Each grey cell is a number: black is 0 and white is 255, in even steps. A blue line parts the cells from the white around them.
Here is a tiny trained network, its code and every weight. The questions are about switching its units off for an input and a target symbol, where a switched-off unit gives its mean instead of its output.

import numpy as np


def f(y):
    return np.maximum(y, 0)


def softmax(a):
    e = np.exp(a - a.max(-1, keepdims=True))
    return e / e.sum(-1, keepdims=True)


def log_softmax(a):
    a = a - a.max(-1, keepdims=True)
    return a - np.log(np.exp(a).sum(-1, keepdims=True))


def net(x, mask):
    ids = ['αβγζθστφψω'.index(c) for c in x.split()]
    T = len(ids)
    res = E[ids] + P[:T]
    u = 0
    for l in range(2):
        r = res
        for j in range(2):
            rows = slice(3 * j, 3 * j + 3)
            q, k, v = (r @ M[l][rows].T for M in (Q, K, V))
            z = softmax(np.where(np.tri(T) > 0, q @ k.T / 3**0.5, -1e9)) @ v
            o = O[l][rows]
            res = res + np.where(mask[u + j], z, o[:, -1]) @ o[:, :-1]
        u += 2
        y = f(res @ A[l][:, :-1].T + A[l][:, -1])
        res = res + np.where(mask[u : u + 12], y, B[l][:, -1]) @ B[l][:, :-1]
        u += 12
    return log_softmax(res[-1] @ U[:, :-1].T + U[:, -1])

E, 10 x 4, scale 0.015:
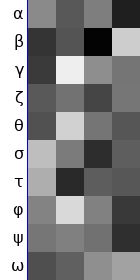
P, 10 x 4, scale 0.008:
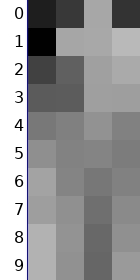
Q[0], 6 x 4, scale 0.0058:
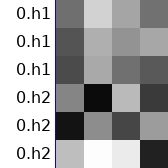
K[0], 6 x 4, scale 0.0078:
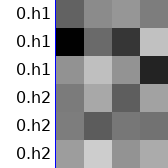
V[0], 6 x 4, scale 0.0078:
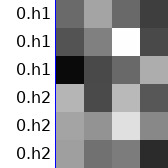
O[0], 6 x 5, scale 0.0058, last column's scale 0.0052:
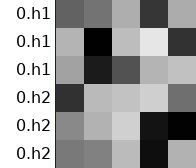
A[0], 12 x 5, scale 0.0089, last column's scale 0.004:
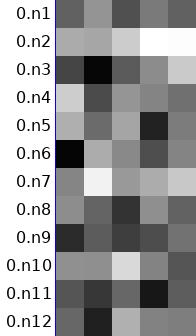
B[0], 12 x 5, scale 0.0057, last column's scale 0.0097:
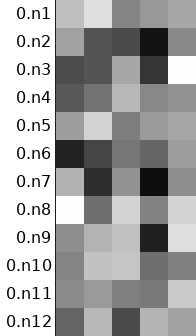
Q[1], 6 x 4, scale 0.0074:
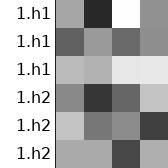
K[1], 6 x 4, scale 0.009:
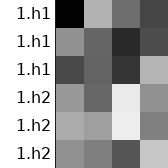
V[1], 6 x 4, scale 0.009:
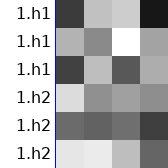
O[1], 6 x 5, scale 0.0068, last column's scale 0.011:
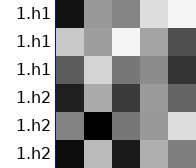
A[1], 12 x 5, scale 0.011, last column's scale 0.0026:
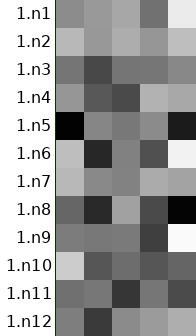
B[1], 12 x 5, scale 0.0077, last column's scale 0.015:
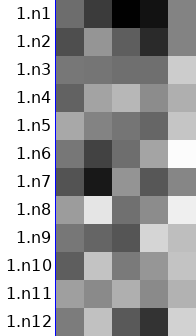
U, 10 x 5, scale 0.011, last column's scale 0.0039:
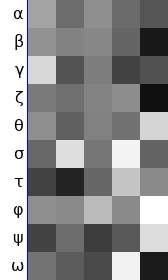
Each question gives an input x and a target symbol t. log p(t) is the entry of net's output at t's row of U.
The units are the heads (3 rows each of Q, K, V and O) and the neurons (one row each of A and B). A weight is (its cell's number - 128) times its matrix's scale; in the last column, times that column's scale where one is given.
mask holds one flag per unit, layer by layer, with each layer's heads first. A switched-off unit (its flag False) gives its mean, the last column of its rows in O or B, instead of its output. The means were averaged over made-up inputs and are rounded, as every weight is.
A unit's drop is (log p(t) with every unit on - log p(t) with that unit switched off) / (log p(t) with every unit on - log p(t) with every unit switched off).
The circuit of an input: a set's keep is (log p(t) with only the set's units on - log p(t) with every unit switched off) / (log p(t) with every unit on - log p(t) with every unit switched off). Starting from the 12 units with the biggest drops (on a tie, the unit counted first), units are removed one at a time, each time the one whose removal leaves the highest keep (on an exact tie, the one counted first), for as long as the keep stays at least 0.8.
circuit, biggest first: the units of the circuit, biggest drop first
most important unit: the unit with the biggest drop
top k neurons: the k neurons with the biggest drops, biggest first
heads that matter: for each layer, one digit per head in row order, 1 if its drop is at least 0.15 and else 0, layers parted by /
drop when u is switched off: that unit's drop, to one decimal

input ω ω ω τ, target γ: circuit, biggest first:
0.h1; 1.h1
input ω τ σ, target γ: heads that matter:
10 / 11
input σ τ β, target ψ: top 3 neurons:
0.n3; 1.n12; 0.n9
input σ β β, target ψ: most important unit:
0.n3
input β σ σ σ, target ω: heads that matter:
01 / 10
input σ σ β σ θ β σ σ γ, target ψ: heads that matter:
10 / 01
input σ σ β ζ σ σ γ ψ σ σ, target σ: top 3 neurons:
0.n3; 1.n6; 1.n11
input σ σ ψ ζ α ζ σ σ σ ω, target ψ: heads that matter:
00 / 00
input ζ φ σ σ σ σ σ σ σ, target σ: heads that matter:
10 / 01
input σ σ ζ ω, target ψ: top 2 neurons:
1.n12; 0.n3
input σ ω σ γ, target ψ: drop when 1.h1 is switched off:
0.1
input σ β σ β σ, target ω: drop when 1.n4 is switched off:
0.0
